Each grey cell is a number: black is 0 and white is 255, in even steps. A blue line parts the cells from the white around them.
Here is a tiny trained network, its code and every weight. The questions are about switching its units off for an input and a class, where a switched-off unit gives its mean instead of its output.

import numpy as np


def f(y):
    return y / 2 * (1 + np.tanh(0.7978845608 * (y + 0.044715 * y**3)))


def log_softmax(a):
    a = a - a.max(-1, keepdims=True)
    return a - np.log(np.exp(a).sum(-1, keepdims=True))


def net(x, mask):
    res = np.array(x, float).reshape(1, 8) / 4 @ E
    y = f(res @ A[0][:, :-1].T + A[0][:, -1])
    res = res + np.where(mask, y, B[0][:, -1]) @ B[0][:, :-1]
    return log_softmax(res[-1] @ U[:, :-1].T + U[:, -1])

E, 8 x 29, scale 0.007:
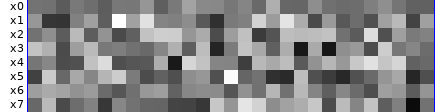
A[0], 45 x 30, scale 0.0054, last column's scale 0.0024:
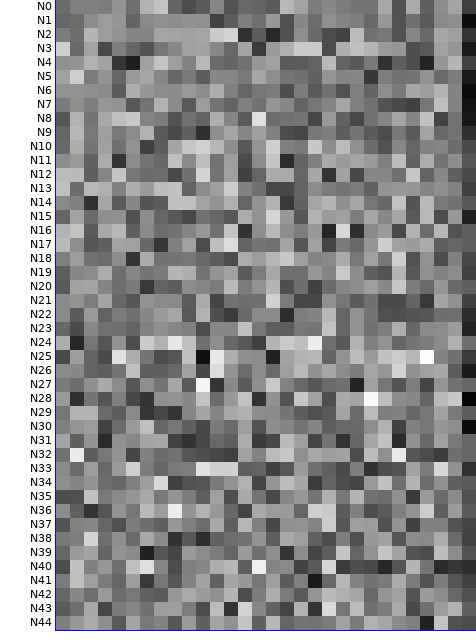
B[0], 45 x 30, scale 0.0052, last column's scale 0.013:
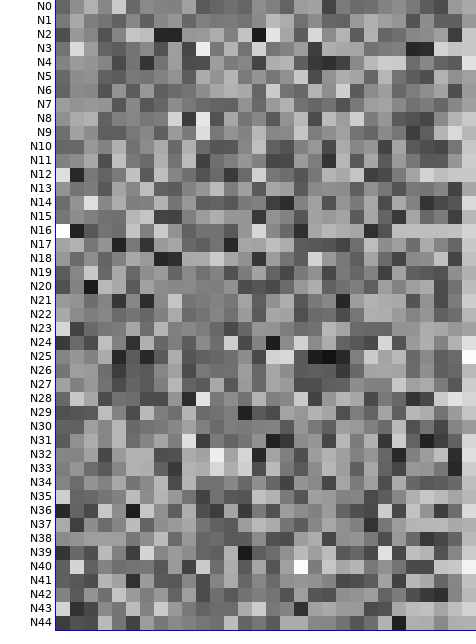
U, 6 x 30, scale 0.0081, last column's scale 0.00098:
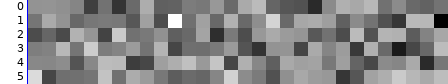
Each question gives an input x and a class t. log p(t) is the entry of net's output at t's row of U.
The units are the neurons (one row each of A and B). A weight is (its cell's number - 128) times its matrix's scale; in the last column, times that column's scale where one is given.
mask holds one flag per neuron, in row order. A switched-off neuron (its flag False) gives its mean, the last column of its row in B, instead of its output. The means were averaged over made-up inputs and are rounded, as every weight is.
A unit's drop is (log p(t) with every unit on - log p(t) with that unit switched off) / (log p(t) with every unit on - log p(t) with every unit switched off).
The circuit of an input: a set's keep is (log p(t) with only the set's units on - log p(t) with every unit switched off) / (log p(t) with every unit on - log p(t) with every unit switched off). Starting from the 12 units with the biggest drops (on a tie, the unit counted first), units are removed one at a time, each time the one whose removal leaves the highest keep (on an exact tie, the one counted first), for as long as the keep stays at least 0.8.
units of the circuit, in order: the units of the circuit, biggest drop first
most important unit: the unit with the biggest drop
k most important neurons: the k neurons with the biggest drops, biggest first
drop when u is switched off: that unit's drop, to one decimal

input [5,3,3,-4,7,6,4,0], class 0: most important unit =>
N25
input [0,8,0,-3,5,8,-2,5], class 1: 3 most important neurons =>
[N40; N8; N9]
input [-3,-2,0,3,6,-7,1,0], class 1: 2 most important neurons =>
[N28; N3]
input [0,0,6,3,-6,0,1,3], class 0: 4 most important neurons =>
[N4; N21; N27; N31]
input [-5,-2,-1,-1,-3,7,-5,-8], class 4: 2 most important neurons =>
[N33; N2]
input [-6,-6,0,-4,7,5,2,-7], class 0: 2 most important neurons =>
[N25; N26]
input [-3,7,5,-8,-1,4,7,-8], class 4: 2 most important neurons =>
[N2; N33]
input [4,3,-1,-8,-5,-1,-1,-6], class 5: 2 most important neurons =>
[N43; N35]
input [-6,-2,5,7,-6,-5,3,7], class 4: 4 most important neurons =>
[N32; N15; N18; N25]
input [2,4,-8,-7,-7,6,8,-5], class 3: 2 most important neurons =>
[N31; N25]
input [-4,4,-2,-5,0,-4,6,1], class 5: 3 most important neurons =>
[N43; N40; N35]
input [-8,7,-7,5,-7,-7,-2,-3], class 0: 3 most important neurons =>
[N27; N4; N21]
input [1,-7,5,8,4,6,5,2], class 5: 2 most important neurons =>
[N16; N12]
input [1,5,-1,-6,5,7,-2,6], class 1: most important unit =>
N40
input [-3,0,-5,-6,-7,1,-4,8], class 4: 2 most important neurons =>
[N32; N18]
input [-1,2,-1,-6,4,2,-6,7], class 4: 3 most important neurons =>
[N32; N18; N15]
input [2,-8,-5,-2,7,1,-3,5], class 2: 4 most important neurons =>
[N39; N29; N44; N41]
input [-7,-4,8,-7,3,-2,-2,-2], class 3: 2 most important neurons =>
[N14; N11]
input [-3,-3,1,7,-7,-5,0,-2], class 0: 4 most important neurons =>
[N4; N21; N27; N43]
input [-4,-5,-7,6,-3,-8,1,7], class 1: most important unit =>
N28
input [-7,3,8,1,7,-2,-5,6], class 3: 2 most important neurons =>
[N14; N10]
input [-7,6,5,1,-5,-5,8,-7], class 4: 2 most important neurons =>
[N2; N33]
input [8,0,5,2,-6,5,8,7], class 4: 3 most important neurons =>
[N32; N15; N18]
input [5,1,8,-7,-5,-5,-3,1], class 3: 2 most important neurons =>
[N14; N11]
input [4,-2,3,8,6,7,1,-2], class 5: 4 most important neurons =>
[N16; N12; N17; N28]
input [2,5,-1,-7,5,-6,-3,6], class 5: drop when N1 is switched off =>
0.0
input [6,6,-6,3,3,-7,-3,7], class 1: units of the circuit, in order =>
[N3]
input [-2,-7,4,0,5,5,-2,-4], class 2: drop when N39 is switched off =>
0.1
